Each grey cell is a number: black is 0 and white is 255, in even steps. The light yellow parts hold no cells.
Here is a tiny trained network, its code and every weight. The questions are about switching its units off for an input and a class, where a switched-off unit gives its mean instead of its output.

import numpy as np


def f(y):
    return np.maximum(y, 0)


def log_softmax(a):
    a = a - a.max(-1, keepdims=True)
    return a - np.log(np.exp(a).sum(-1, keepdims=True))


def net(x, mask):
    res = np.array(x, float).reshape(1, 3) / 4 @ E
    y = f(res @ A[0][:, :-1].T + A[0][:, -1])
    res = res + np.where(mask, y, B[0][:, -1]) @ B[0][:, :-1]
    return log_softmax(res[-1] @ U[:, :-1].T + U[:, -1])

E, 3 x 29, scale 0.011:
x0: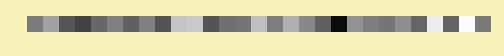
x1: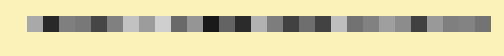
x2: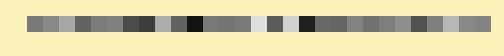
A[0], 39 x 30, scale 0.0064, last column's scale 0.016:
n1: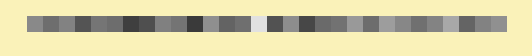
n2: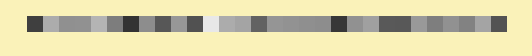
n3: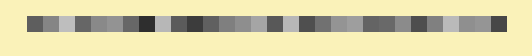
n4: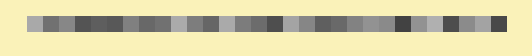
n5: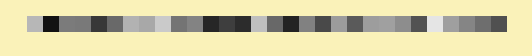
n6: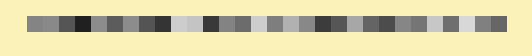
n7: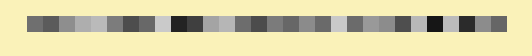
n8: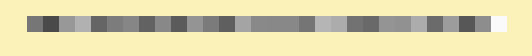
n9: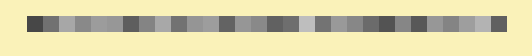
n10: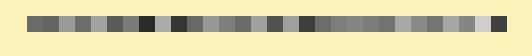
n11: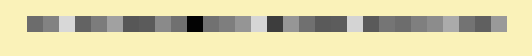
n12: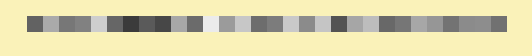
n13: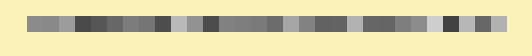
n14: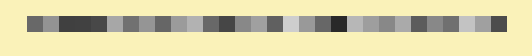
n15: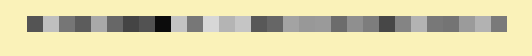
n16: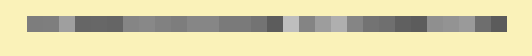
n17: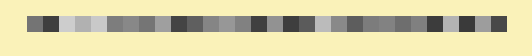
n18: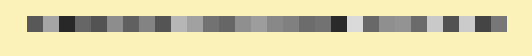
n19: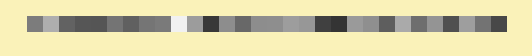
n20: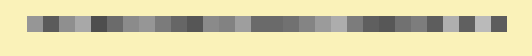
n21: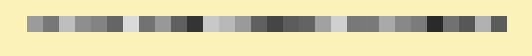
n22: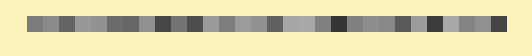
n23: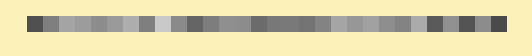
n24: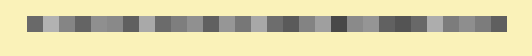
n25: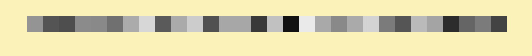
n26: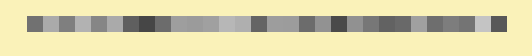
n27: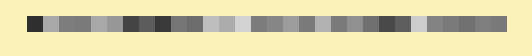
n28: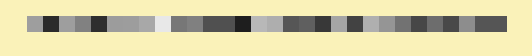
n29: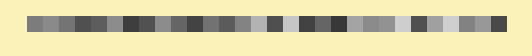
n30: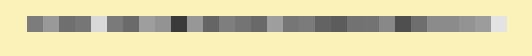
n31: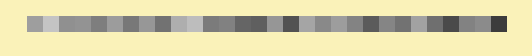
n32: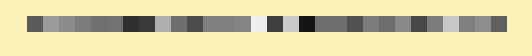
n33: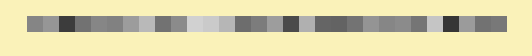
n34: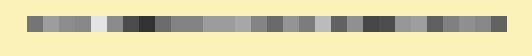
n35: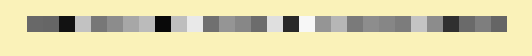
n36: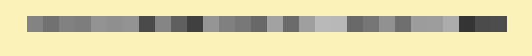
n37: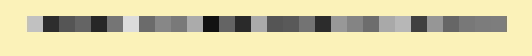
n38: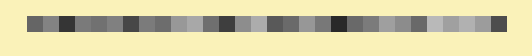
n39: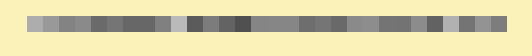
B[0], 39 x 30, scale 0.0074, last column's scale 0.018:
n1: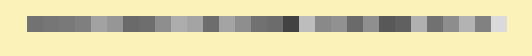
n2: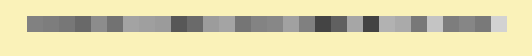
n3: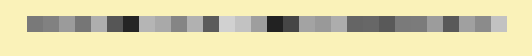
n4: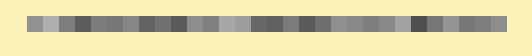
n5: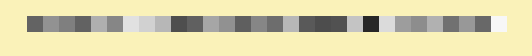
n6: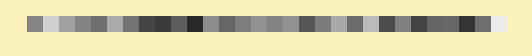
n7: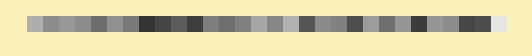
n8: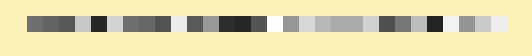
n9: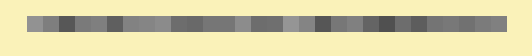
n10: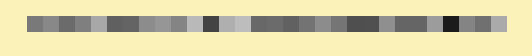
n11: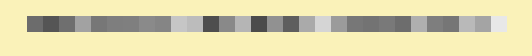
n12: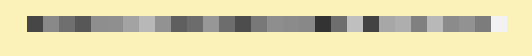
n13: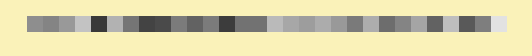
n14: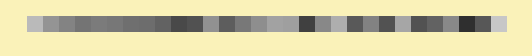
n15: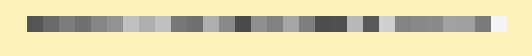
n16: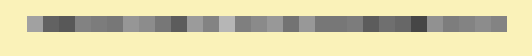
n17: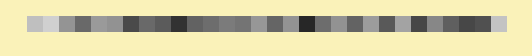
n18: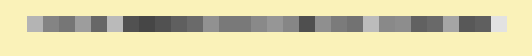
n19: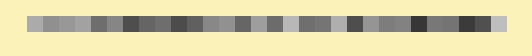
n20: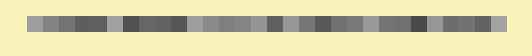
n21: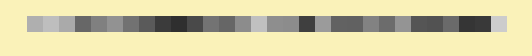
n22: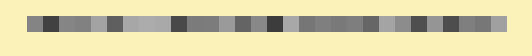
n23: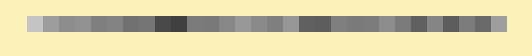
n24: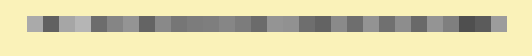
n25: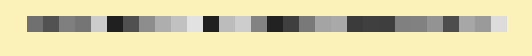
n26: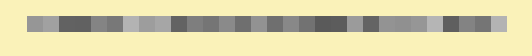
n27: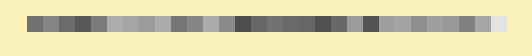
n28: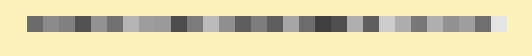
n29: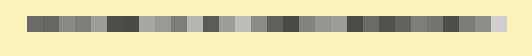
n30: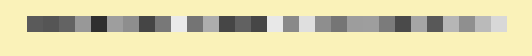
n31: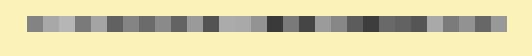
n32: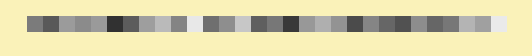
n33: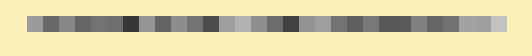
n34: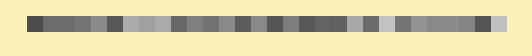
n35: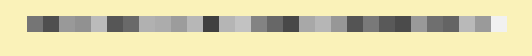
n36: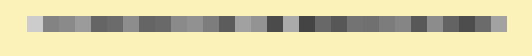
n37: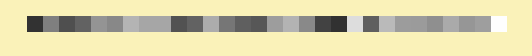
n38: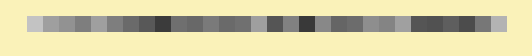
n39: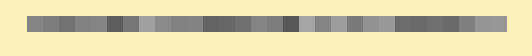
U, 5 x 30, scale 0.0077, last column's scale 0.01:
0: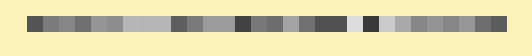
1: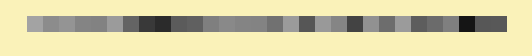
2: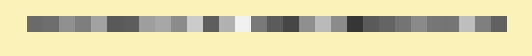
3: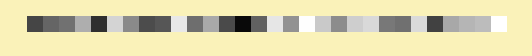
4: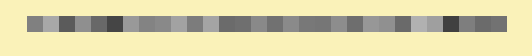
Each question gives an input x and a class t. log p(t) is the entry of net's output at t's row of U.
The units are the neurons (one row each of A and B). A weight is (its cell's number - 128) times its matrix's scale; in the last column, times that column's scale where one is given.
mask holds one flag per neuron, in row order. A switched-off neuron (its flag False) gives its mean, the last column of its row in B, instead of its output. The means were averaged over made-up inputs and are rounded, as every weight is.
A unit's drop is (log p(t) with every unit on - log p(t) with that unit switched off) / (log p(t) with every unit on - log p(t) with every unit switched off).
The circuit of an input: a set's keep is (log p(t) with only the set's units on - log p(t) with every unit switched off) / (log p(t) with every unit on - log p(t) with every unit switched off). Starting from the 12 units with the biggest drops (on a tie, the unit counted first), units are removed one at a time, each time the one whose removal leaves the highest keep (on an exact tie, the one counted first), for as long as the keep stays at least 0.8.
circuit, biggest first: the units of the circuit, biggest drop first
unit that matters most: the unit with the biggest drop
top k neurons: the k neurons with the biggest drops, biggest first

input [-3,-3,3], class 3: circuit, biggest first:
[n5; n8]
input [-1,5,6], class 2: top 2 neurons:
[n32; n3]
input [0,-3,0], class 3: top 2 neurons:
[n5; n28]
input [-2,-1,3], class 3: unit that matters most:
n25
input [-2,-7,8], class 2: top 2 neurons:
[n32; n11]
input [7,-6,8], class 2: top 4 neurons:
[n32; n29; n11; n3]
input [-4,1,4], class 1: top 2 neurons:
[n35; n7]
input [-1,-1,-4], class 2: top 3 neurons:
[n25; n35; n13]
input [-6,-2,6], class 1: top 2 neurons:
[n7; n21]
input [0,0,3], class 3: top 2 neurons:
[n25; n35]
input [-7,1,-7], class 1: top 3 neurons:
[n7; n21; n17]
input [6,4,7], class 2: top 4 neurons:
[n32; n29; n11; n3]
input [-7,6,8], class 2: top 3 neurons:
[n32; n3; n11]
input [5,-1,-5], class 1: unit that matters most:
n6
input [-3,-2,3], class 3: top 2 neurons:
[n8; n25]
